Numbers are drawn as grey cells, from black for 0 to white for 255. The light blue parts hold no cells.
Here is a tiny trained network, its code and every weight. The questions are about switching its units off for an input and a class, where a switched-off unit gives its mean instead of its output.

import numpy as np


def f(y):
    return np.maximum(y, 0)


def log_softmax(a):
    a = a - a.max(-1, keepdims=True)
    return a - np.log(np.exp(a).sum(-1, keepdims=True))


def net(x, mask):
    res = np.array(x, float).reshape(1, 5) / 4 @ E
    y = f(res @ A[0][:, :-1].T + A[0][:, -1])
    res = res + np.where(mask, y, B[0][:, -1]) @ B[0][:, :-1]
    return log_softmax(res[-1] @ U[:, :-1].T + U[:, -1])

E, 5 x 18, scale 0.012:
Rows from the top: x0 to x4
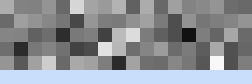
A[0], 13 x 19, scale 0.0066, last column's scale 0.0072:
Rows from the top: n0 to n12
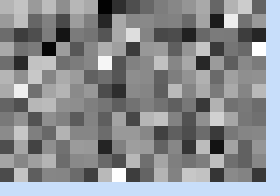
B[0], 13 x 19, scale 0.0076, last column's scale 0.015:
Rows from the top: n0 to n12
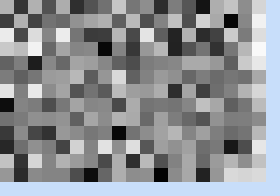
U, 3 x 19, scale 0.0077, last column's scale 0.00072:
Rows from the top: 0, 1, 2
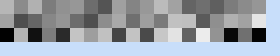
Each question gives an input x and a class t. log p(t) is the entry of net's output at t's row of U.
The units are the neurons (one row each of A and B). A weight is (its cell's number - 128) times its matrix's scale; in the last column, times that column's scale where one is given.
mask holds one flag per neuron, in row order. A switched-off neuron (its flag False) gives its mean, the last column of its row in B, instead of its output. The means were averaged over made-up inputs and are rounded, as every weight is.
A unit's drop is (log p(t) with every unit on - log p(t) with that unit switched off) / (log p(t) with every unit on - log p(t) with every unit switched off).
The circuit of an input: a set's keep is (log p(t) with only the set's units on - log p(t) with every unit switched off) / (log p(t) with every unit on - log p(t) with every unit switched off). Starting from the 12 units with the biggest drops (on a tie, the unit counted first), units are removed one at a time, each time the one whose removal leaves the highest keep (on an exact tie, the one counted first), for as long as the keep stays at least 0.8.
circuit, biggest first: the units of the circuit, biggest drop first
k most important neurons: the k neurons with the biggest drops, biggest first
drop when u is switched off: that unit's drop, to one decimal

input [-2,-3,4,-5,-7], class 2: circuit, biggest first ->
n1
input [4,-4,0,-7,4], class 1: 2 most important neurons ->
n3, n0
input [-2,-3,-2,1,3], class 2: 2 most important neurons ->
n2, n12
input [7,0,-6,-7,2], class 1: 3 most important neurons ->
n0, n3, n1
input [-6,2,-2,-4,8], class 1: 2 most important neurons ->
n3, n0
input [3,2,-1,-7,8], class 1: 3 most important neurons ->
n0, n3, n11
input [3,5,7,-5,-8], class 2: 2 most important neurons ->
n1, n10
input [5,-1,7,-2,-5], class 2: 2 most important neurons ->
n1, n10
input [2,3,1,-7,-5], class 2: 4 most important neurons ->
n1, n10, n2, n9
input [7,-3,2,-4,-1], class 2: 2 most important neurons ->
n1, n2
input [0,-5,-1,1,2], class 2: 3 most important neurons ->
n2, n12, n0
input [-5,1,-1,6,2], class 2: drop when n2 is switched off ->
0.2
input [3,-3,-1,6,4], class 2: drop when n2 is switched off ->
0.1
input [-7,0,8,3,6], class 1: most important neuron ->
n3
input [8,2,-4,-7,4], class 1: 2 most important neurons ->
n0, n3
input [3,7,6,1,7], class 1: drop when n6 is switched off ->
0.2
